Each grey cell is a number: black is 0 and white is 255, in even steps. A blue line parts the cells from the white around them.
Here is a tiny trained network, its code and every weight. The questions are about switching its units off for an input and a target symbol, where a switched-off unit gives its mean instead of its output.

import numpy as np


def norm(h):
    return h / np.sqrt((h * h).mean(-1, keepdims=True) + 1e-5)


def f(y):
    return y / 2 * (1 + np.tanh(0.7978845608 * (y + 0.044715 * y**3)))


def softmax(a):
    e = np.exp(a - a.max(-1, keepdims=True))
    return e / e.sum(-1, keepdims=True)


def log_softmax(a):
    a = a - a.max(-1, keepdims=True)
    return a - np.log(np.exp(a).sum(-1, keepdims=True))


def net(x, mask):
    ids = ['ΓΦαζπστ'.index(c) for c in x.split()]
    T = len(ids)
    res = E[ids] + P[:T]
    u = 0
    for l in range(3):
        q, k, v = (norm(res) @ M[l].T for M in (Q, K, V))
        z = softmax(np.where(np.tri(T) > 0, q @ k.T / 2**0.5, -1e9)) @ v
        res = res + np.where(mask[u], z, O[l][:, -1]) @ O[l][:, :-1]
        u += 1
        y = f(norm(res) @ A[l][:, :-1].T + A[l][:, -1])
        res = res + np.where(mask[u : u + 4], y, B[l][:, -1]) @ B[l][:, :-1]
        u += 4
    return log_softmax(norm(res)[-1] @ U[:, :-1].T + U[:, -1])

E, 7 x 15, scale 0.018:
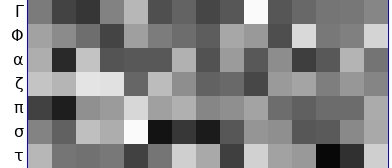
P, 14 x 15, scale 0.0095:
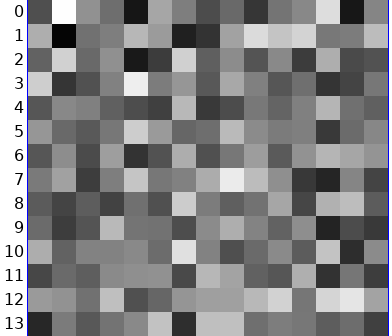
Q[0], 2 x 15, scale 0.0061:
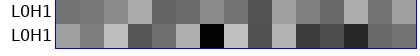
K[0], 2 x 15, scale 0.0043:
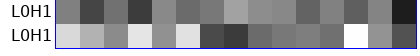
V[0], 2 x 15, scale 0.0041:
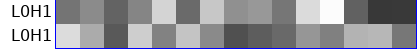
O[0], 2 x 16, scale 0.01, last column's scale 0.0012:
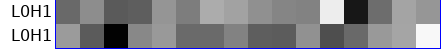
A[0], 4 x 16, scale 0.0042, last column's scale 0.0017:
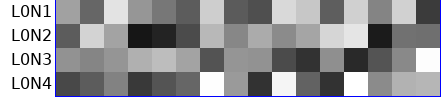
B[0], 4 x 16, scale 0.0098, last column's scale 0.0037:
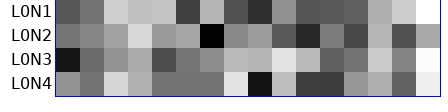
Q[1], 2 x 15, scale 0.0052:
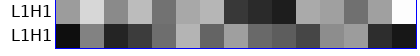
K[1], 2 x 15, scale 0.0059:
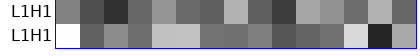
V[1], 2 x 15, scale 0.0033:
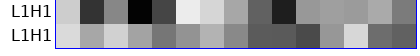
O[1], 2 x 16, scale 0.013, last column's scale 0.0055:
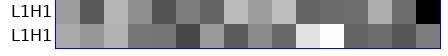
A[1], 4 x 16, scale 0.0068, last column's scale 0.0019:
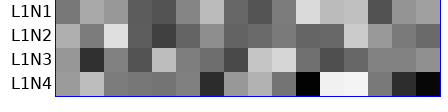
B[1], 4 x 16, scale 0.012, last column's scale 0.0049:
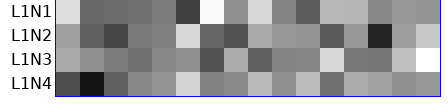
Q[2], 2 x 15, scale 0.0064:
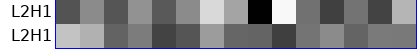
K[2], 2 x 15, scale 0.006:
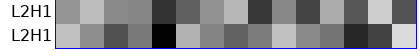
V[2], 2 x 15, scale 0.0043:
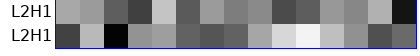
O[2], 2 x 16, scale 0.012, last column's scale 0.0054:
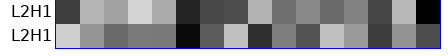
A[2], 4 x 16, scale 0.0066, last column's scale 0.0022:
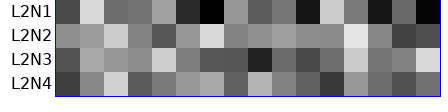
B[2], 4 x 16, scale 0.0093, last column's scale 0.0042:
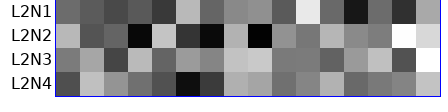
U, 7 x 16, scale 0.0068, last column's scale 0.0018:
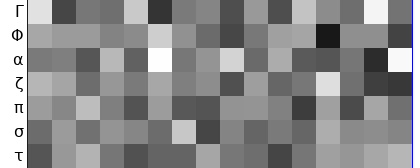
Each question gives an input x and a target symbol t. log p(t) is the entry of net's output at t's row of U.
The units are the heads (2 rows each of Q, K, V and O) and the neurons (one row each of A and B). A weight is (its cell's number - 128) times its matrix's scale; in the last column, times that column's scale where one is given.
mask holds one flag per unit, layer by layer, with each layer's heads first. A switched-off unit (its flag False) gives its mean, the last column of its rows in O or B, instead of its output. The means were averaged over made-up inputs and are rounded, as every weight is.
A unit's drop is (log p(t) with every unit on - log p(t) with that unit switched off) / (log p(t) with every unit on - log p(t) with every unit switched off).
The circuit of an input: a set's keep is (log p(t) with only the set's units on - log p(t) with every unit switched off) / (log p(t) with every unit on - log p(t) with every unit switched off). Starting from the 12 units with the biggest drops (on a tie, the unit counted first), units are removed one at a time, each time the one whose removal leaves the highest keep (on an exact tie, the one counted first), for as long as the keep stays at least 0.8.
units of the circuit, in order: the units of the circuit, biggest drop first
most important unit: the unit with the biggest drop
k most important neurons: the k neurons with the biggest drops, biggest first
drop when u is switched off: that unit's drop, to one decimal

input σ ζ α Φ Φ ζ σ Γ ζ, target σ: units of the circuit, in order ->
[L1N3 L1N1]
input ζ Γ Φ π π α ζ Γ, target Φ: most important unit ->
L2N1
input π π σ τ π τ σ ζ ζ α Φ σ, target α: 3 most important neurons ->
[L2N1 L2N2 L1N1]
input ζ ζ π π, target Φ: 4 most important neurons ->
[L1N3 L2N3 L1N2 L0N4]
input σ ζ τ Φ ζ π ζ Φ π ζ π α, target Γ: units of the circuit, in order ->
[L2H1 L0N4]
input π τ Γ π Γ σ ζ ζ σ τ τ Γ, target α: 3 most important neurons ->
[L2N1 L2N2 L0N1]
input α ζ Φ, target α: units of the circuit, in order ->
[L0N2 L1N4]
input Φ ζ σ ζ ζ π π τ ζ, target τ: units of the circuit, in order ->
[L1H1 L0H1 L2N4 L1N3]
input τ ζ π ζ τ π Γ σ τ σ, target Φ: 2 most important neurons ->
[L2N1 L1N3]
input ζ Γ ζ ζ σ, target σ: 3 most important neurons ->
[L2N3 L2N2 L0N2]
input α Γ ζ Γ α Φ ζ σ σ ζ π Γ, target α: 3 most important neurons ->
[L2N1 L0N1 L2N2]
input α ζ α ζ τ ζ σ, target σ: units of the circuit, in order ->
[L2N3 L2N2]
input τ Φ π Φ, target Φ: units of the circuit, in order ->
[L2N2 L0H1 L1N1]
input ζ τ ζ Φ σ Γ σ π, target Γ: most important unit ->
L1N3
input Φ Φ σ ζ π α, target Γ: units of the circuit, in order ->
[L2H1 L1N3]
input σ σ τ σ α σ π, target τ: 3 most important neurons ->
[L0N4 L2N4 L1N3]
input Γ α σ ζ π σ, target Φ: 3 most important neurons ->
[L1N3 L2N1 L1N1]
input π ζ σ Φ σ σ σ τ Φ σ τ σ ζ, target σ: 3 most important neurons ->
[L0N1 L0N3 L0N4]
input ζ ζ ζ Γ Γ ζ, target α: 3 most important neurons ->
[L2N2 L1N3 L0N1]
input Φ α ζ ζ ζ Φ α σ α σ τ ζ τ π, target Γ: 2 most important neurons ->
[L1N2 L2N3]
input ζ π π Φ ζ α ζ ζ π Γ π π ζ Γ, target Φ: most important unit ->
L1H1
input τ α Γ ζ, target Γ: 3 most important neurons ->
[L2N2 L0N2 L1N1]
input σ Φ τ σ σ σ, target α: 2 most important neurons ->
[L2N1 L2N3]
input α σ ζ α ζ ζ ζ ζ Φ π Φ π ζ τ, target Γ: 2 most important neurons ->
[L1N2 L0N3]
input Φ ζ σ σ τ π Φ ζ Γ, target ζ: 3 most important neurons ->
[L0N4 L2N3 L0N3]
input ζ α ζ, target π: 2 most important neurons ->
[L1N2 L2N2]
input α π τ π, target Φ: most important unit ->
L1N2
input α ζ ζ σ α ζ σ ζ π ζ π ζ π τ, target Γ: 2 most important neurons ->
[L1N2 L0N4]
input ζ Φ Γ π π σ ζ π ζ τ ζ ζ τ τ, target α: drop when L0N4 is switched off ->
0.3
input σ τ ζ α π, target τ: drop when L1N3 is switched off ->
0.1
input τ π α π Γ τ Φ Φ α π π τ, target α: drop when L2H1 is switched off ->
0.2
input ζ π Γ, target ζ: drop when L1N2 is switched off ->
0.2
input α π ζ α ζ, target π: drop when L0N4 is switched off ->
0.2
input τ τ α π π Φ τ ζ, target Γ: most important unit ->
L2N2
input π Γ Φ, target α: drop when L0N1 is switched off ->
0.0
